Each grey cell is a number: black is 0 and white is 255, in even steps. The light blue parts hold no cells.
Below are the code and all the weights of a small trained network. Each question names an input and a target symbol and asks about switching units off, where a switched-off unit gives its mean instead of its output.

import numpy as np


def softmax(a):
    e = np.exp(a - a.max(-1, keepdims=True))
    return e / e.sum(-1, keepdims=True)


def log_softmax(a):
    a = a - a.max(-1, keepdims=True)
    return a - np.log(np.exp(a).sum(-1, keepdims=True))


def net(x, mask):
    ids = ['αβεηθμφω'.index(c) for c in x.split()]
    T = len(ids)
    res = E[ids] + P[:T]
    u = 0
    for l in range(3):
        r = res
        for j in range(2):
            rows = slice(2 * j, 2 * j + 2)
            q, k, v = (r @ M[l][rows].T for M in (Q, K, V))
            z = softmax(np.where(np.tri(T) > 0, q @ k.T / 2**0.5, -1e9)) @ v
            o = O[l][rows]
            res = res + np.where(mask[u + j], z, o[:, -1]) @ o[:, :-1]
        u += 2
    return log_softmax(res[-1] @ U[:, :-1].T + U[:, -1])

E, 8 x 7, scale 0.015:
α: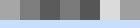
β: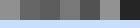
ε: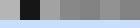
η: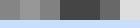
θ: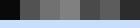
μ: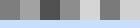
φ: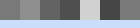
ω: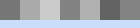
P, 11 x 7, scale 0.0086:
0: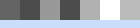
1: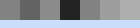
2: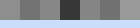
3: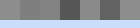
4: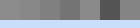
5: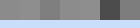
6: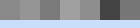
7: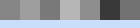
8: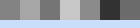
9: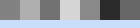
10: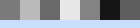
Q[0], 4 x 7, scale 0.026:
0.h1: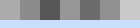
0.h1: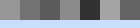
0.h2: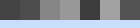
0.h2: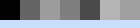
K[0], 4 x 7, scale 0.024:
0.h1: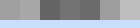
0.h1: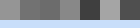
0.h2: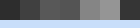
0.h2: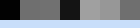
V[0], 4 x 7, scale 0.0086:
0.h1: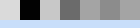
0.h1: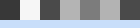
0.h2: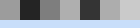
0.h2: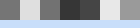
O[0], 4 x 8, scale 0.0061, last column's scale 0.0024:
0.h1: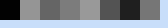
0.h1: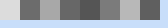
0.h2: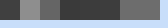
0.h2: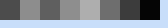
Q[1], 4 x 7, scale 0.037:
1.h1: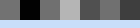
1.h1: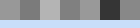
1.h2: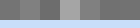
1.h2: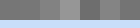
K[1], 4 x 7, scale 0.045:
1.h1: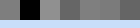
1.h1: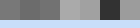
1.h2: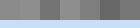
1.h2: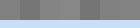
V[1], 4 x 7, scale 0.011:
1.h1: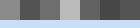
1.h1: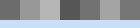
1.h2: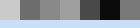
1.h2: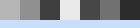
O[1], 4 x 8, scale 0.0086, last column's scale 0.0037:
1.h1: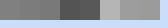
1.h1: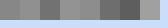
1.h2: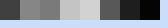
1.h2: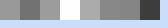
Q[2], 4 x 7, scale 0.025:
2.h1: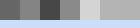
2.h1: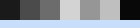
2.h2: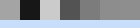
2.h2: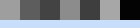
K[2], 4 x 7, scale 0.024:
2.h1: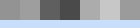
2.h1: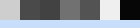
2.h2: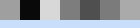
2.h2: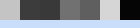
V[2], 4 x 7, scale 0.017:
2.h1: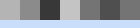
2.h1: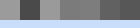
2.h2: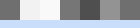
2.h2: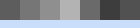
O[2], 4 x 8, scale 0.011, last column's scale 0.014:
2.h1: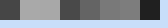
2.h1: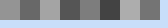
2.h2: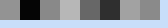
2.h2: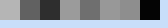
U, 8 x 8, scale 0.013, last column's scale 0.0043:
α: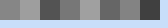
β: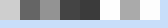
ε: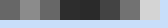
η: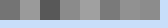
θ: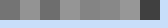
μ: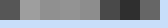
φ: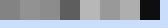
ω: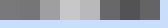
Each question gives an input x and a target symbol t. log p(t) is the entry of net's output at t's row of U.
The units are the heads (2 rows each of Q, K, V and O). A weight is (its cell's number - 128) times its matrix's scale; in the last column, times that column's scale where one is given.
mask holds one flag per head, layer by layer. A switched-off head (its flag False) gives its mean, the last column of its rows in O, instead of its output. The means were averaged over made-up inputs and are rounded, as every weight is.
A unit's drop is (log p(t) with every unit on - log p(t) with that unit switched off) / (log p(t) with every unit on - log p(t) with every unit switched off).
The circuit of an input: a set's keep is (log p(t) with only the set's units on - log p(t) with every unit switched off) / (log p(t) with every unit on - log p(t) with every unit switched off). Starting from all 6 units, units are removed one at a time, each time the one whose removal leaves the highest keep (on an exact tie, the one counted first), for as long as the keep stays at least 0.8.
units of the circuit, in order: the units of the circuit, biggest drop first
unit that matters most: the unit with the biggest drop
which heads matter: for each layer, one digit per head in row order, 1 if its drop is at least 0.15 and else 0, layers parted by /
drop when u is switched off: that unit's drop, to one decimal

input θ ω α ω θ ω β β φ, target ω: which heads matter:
01 / 01 / 01
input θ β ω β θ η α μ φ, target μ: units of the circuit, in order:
[2.h1; 1.h2; 0.h1]
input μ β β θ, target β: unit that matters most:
0.h1
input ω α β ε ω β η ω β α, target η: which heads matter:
00 / 11 / 01
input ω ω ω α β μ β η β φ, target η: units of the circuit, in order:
[2.h2; 1.h2]
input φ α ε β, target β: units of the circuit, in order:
[0.h1; 2.h1; 1.h2]
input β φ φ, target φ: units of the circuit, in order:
[0.h2; 2.h2]
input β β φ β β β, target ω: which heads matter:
00 / 01 / 00
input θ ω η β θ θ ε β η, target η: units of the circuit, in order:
[2.h2; 0.h1; 1.h2]
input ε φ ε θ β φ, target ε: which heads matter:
01 / 01 / 00
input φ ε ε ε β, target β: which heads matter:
10 / 00 / 00
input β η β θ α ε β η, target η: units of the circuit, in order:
[0.h1; 2.h2; 1.h2]
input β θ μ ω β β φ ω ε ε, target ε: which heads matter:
11 / 01 / 10
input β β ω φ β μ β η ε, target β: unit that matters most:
0.h2
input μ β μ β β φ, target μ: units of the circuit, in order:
[2.h2; 1.h2]
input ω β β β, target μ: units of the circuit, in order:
[1.h2; 2.h2]
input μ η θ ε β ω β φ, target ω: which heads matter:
00 / 00 / 11
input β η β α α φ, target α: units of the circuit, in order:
[0.h2; 2.h2]
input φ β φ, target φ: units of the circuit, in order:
[2.h2; 0.h2]
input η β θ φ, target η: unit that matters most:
0.h2
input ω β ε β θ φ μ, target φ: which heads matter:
11 / 00 / 01
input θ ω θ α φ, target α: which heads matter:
01 / 01 / 11
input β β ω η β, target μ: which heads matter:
01 / 01 / 01
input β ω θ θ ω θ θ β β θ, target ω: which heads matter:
00 / 01 / 00
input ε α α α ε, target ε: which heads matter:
01 / 01 / 00
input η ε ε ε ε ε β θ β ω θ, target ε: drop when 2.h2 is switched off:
0.1
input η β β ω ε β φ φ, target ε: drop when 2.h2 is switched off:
0.0
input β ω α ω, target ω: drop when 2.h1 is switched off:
0.1
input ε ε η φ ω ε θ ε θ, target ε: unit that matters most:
0.h1
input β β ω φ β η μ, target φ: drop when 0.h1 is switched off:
0.4
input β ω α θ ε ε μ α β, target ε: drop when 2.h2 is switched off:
-0.1
